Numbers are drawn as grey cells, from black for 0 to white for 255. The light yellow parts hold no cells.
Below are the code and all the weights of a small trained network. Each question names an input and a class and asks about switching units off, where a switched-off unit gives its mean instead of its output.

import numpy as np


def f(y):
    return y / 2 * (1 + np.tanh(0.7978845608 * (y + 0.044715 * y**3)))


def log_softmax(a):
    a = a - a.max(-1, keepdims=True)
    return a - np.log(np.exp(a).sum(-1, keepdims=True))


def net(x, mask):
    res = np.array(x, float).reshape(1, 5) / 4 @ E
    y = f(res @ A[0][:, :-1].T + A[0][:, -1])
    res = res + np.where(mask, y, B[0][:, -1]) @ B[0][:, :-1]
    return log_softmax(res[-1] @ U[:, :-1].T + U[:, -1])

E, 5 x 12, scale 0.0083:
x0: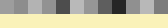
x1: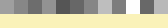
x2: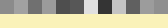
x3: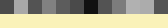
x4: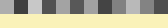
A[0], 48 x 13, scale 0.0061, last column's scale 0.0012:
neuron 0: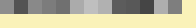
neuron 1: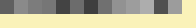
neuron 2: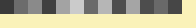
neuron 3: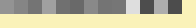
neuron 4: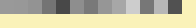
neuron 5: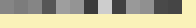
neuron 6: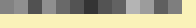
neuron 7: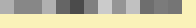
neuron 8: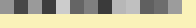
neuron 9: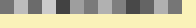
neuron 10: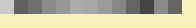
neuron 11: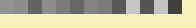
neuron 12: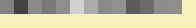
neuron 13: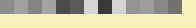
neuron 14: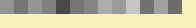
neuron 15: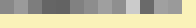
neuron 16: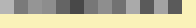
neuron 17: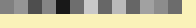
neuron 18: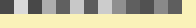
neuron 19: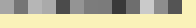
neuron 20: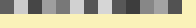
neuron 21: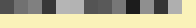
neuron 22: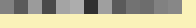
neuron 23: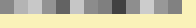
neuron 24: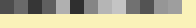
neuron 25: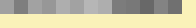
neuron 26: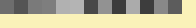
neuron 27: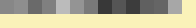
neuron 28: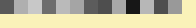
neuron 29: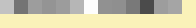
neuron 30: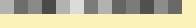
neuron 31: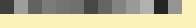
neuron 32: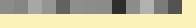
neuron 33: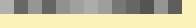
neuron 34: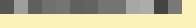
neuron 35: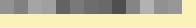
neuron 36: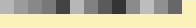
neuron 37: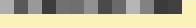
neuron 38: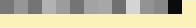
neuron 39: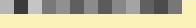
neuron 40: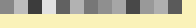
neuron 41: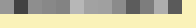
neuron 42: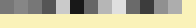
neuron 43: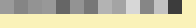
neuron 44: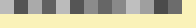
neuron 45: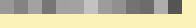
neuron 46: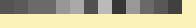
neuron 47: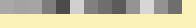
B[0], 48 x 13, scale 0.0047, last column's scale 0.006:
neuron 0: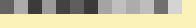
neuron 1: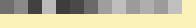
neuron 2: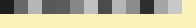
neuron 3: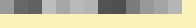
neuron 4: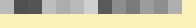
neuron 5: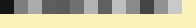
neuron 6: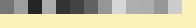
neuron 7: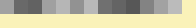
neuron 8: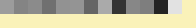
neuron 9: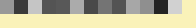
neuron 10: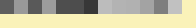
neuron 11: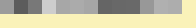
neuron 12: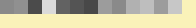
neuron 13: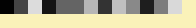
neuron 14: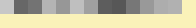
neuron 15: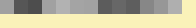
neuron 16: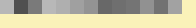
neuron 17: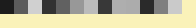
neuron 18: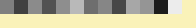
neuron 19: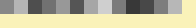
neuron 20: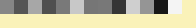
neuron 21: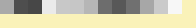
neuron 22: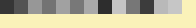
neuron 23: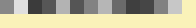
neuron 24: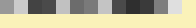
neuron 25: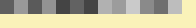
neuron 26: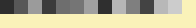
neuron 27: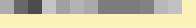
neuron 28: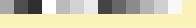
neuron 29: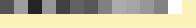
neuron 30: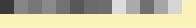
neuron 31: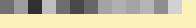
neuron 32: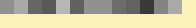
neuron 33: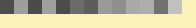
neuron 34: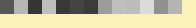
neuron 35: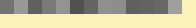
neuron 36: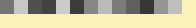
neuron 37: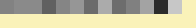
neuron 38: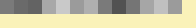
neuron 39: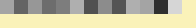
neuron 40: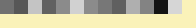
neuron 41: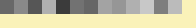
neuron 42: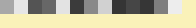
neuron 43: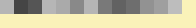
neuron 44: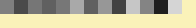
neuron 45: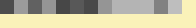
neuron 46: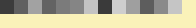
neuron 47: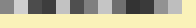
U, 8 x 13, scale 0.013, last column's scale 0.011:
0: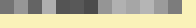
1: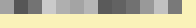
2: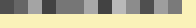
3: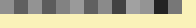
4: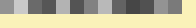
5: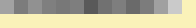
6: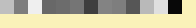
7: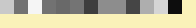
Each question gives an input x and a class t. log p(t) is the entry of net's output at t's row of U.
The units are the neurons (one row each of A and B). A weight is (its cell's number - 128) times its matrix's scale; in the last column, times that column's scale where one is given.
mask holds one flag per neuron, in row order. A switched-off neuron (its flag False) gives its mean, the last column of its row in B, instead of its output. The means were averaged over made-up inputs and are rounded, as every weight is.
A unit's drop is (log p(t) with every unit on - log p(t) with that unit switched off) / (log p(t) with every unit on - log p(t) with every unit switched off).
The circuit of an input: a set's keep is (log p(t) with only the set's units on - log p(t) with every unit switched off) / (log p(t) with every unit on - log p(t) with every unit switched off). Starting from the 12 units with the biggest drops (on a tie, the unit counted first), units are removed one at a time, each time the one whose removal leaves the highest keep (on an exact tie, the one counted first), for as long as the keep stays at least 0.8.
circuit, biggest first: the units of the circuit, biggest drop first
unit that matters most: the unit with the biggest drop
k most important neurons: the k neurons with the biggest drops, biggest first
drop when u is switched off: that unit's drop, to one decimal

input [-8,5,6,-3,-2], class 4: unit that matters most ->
neuron 42
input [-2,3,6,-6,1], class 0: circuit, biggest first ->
(neuron 29; neuron 45)
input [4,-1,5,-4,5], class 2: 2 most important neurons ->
(neuron 13; neuron 20)
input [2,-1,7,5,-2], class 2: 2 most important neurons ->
(neuron 13; neuron 17)
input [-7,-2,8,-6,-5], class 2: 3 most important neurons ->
(neuron 17; neuron 13; neuron 40)
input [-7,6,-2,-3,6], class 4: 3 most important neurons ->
(neuron 42; neuron 24; neuron 28)
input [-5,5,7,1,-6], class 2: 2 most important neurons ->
(neuron 17; neuron 13)
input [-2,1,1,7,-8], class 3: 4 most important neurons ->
(neuron 18; neuron 20; neuron 40; neuron 9)
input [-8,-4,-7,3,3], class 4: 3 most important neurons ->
(neuron 42; neuron 24; neuron 13)
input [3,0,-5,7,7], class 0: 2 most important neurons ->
(neuron 6; neuron 34)
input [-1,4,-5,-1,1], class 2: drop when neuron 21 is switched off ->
0.2
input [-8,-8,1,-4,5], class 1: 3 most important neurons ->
(neuron 28; neuron 21; neuron 27)
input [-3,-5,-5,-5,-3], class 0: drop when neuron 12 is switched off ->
0.3
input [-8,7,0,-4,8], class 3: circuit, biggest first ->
(neuron 8)
